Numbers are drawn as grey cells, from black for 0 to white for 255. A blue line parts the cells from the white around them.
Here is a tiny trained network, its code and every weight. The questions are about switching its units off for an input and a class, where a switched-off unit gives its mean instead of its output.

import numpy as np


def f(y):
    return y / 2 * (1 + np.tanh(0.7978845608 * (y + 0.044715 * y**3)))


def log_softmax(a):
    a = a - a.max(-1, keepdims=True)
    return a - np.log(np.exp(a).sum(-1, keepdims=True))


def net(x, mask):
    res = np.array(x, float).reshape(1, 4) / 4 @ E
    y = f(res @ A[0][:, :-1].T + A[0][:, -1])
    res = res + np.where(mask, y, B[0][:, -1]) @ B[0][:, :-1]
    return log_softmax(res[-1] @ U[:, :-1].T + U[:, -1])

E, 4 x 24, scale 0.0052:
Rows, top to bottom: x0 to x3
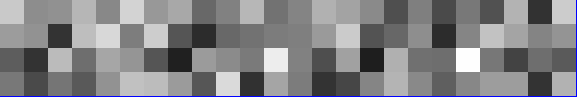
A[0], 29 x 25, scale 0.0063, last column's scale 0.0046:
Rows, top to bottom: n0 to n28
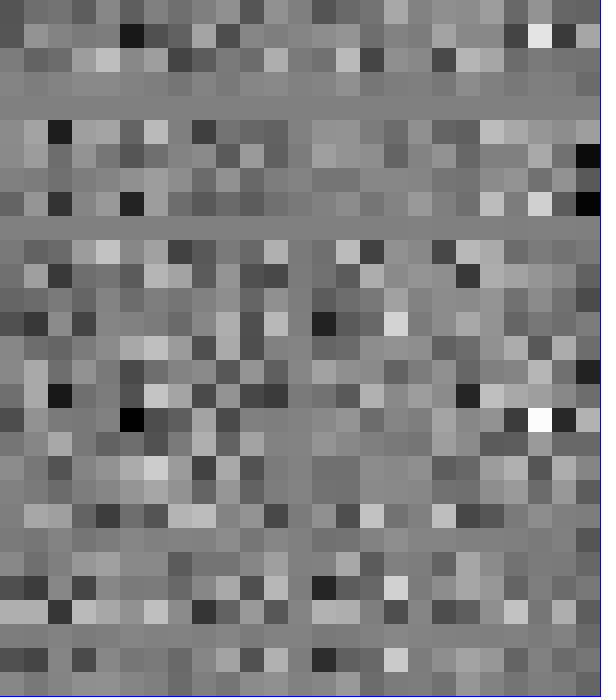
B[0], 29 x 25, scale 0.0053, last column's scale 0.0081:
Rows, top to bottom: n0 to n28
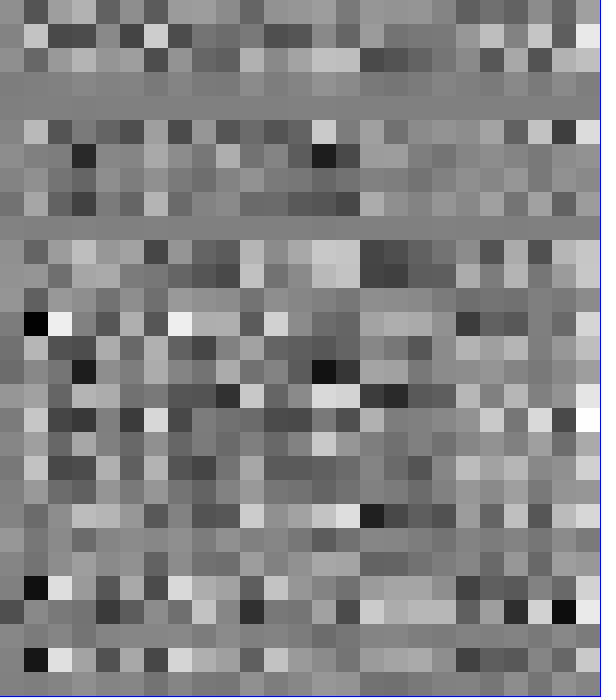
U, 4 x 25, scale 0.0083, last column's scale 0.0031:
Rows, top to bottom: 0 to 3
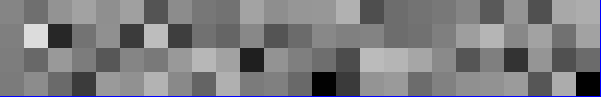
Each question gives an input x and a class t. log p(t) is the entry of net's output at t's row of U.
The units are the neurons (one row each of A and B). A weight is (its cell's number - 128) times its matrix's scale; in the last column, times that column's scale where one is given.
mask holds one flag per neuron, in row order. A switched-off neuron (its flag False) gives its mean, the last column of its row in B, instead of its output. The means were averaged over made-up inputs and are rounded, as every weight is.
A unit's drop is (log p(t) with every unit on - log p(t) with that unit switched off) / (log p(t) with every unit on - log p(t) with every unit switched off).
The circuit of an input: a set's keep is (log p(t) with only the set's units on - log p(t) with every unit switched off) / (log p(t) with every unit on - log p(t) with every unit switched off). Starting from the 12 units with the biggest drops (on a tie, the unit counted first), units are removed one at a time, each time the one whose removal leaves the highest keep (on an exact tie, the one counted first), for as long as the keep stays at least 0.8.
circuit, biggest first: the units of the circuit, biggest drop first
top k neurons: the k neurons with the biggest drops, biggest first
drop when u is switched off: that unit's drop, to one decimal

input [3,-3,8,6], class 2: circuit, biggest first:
(n13)
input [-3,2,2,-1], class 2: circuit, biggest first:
(n16; n19)
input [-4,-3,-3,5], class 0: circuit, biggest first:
(n25; n17)
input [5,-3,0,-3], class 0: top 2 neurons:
(n17; n1)
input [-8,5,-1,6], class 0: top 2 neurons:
(n16; n25)
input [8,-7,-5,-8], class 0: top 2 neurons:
(n21; n17)
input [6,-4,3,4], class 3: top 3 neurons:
(n25; n21; n16)
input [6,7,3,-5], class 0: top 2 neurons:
(n17; n10)
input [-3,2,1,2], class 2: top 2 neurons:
(n21; n16)
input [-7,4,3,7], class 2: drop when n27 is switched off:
0.1
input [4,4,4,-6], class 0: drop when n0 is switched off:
-0.1
